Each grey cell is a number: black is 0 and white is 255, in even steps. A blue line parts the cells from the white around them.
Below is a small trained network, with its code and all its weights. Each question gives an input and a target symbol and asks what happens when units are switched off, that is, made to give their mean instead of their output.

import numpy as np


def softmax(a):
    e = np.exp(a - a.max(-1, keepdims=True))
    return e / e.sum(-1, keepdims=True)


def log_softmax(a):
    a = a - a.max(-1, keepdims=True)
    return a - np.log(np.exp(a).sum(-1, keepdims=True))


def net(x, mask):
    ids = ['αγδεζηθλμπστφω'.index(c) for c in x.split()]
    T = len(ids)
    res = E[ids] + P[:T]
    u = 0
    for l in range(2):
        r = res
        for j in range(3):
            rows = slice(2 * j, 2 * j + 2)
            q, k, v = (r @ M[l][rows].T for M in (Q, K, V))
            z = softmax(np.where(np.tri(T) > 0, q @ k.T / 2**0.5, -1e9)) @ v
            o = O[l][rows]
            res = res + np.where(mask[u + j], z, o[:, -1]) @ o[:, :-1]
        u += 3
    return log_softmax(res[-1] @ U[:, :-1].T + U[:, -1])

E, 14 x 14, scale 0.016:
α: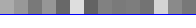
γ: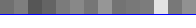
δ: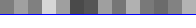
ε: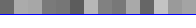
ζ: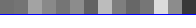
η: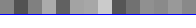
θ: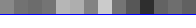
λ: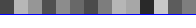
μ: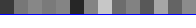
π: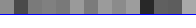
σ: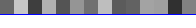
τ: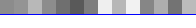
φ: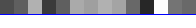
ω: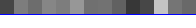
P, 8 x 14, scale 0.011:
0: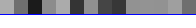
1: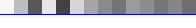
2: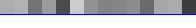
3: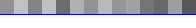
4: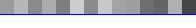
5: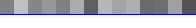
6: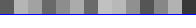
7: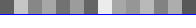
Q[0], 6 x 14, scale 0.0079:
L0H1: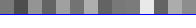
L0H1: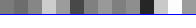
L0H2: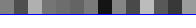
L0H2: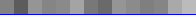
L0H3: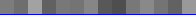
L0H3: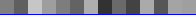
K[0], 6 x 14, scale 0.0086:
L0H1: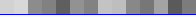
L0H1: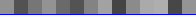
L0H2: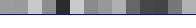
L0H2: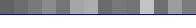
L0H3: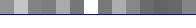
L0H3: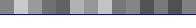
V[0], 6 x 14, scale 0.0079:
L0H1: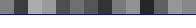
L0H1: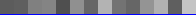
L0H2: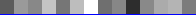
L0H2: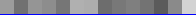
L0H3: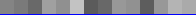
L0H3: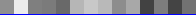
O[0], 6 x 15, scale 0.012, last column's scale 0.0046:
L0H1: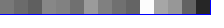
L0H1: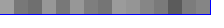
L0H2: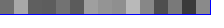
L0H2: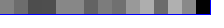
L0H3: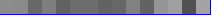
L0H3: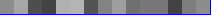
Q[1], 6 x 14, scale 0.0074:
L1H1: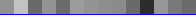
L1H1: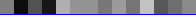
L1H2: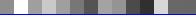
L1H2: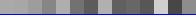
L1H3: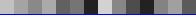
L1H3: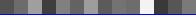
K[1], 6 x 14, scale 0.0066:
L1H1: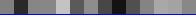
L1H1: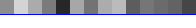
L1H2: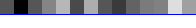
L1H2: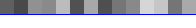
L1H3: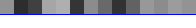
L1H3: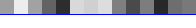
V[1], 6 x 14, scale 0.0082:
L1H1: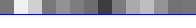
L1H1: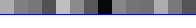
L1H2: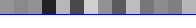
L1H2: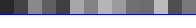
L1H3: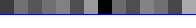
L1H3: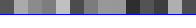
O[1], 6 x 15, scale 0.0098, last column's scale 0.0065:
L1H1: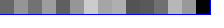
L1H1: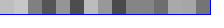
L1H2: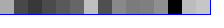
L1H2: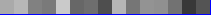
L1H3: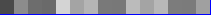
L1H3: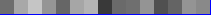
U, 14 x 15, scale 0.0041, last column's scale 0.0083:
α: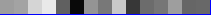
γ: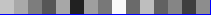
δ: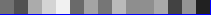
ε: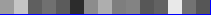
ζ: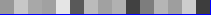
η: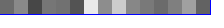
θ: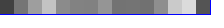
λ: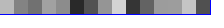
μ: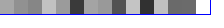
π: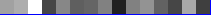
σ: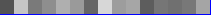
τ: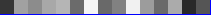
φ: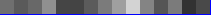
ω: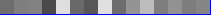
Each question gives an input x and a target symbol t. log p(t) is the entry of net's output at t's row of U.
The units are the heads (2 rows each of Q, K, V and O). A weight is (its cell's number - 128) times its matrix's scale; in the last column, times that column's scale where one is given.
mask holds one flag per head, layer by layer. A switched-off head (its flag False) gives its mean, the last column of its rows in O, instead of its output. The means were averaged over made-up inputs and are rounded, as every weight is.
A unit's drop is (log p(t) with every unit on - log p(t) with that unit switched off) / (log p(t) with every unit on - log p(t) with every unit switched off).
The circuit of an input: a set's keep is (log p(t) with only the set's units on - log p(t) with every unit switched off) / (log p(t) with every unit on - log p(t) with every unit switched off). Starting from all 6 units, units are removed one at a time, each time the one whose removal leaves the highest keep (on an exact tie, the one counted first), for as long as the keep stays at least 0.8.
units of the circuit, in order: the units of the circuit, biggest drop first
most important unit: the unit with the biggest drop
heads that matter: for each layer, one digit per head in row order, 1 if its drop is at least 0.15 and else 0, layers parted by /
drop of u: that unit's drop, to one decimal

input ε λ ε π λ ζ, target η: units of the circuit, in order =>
L1H2, L1H1, L0H2
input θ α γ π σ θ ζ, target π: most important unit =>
L1H3
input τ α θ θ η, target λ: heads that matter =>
010 / 001
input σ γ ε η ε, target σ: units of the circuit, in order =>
L0H3, L1H2, L0H1
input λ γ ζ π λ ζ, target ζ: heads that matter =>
010 / 100
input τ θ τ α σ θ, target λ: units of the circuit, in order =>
L1H3, L0H2
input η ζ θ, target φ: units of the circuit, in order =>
L1H1, L0H2, L0H3
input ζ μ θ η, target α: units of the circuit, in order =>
L1H3, L0H2, L1H2
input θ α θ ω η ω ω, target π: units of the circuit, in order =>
L1H3, L1H1
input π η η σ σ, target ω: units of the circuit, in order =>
L0H2, L0H1, L1H3
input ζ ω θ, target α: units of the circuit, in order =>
L1H3, L0H2, L0H3, L1H2
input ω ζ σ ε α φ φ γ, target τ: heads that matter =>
010 / 001
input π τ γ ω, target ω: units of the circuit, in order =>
L0H2, L0H1, L1H3, L1H1
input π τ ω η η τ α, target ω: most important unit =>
L0H2
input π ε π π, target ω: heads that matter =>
110 / 001
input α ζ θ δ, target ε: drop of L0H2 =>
0.1
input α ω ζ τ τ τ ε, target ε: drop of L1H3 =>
0.2
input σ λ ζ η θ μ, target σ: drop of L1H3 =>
0.0
